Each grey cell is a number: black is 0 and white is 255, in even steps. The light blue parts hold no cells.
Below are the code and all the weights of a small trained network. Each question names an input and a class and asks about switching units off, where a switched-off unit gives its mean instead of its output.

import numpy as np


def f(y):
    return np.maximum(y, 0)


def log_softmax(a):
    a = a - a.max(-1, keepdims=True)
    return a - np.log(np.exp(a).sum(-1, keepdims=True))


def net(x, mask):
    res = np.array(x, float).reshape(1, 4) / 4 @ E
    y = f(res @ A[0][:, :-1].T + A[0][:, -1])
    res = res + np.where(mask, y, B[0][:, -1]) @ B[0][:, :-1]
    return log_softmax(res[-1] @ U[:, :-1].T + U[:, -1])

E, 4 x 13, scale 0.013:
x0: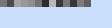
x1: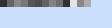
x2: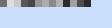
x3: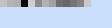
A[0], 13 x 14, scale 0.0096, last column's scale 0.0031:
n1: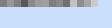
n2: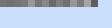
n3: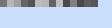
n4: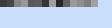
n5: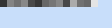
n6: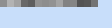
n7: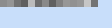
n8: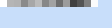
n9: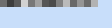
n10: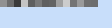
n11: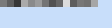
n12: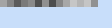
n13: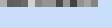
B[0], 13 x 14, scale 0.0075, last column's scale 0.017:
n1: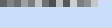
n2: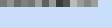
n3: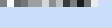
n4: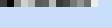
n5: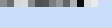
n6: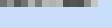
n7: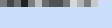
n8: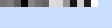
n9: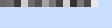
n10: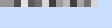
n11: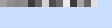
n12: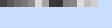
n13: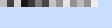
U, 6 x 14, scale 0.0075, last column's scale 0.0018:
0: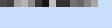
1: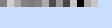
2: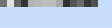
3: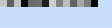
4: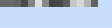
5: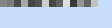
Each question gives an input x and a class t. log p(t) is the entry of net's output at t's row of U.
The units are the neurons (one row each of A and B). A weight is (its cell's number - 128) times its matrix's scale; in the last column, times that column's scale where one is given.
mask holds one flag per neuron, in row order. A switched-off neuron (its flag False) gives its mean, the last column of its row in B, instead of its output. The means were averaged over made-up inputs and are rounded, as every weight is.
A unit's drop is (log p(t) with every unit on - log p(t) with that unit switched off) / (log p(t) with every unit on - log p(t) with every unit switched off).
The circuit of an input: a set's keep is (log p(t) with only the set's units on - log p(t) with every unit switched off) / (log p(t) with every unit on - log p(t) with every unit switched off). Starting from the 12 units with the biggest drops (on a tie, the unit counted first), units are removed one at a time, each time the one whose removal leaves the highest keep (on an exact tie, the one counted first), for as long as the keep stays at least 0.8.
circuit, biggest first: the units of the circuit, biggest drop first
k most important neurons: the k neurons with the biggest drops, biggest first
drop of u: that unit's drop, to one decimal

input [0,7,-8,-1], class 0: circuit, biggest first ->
(n4)
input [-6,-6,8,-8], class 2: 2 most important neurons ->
(n6 n3)
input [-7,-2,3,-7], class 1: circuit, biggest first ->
(n3 n8)
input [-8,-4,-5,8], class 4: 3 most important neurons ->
(n12 n7 n1)
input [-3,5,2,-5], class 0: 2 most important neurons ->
(n4 n11)
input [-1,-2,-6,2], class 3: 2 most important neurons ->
(n13 n7)
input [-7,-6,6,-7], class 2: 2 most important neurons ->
(n3 n6)
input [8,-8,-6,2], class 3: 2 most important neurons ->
(n13 n8)
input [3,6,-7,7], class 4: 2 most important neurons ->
(n12 n8)
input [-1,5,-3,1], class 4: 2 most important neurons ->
(n12 n9)
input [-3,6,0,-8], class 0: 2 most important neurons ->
(n5 n4)
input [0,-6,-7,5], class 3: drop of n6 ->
0.0
